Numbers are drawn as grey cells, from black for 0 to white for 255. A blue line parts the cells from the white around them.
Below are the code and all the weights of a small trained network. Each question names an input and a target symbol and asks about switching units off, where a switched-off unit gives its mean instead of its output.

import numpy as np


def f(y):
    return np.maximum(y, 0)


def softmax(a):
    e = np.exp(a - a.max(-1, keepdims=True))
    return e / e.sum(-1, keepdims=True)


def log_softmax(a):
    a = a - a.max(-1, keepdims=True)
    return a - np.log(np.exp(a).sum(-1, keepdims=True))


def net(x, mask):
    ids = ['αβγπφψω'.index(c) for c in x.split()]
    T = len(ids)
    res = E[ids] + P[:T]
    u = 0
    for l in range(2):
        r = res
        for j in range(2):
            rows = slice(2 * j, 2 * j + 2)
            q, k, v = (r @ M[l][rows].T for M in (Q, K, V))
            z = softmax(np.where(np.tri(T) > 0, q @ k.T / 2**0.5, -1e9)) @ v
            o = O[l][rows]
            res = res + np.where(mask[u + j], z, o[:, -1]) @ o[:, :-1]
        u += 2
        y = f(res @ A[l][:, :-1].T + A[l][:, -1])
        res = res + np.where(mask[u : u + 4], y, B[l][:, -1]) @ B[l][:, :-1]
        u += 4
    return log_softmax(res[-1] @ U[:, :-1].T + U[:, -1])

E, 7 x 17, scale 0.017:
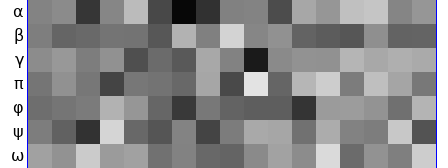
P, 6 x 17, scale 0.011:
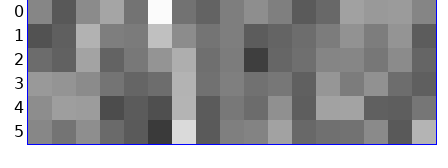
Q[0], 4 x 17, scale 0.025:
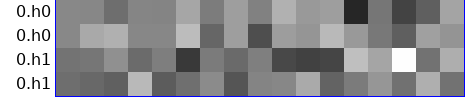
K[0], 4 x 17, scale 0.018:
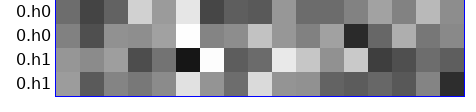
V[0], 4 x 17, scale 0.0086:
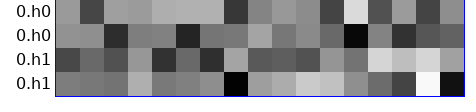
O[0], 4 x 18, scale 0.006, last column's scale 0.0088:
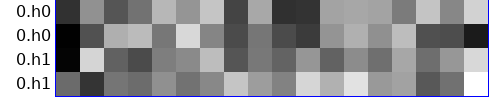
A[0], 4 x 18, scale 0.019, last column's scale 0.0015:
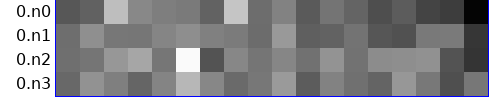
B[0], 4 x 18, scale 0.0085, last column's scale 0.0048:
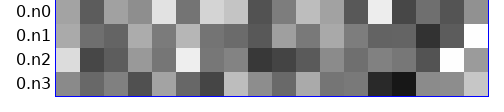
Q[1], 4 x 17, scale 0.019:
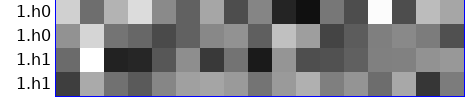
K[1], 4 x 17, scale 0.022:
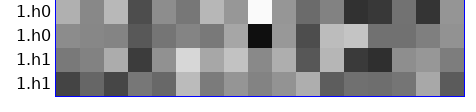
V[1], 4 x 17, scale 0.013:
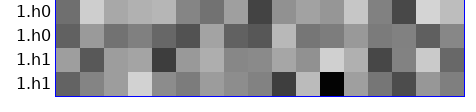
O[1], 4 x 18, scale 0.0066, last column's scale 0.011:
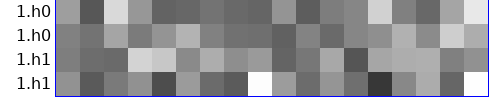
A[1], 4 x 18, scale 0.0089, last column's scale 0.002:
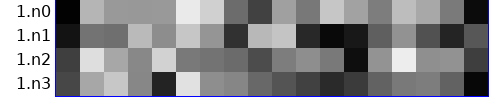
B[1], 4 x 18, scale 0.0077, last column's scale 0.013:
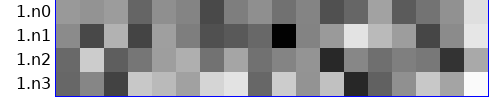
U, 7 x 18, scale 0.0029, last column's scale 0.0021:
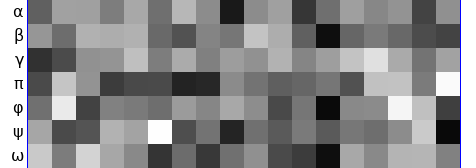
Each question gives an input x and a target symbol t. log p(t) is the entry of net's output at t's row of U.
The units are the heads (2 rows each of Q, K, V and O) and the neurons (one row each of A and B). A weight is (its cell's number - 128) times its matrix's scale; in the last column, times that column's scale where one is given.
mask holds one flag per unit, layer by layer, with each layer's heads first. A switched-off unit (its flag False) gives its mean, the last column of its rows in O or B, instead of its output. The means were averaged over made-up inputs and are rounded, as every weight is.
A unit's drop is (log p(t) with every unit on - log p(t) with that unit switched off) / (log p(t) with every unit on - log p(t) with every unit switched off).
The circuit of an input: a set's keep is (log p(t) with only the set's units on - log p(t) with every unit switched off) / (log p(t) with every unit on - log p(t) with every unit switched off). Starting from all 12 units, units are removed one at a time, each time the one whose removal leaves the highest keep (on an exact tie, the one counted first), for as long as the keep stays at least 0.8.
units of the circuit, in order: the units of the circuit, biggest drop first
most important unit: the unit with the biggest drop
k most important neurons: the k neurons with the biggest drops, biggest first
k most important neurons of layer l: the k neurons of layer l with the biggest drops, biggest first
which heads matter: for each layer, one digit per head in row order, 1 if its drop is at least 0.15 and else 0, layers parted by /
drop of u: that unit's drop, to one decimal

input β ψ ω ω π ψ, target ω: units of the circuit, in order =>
0.h0, 0.h1, 1.h0, 0.n3
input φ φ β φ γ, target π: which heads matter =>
11 / 11
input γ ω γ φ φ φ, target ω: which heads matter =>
11 / 10
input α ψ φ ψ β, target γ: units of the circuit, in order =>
0.h0, 1.h1, 1.n1
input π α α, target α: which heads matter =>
10 / 01
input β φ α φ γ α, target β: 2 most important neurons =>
0.n2, 1.n1
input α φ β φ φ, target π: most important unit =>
1.h0
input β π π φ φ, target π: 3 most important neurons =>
0.n3, 1.n3, 1.n1
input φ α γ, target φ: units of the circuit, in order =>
0.h1, 1.n3
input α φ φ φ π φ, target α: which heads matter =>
00 / 01
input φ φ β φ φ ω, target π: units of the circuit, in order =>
1.h1, 1.n3
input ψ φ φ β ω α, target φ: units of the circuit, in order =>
1.h0, 0.h0
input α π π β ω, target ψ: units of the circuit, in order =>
0.h1, 0.h0, 0.n2
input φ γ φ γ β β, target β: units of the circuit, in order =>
0.h0, 0.h1, 0.n0
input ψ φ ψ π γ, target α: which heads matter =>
11 / 01
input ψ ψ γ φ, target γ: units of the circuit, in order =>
0.h1
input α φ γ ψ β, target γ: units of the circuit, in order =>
1.h1, 0.h0, 1.n1
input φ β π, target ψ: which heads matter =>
10 / 00
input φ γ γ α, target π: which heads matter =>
01 / 01
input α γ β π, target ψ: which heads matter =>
11 / 00
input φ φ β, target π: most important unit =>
1.h1
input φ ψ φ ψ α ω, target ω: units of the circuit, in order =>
0.h1, 1.h0
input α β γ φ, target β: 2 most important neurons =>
0.n0, 1.n1
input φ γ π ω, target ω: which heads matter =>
01 / 10
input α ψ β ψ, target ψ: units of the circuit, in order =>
0.h0, 0.n2, 0.h1
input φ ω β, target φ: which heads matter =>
11 / 10
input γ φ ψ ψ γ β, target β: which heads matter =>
11 / 10
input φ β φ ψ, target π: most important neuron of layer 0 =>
0.n0
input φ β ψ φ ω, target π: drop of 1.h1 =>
0.4
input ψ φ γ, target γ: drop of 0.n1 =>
0.0
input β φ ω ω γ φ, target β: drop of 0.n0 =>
0.3
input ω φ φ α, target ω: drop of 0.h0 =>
0.1
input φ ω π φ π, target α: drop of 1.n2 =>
0.3
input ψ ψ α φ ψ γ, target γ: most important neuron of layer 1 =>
1.n0
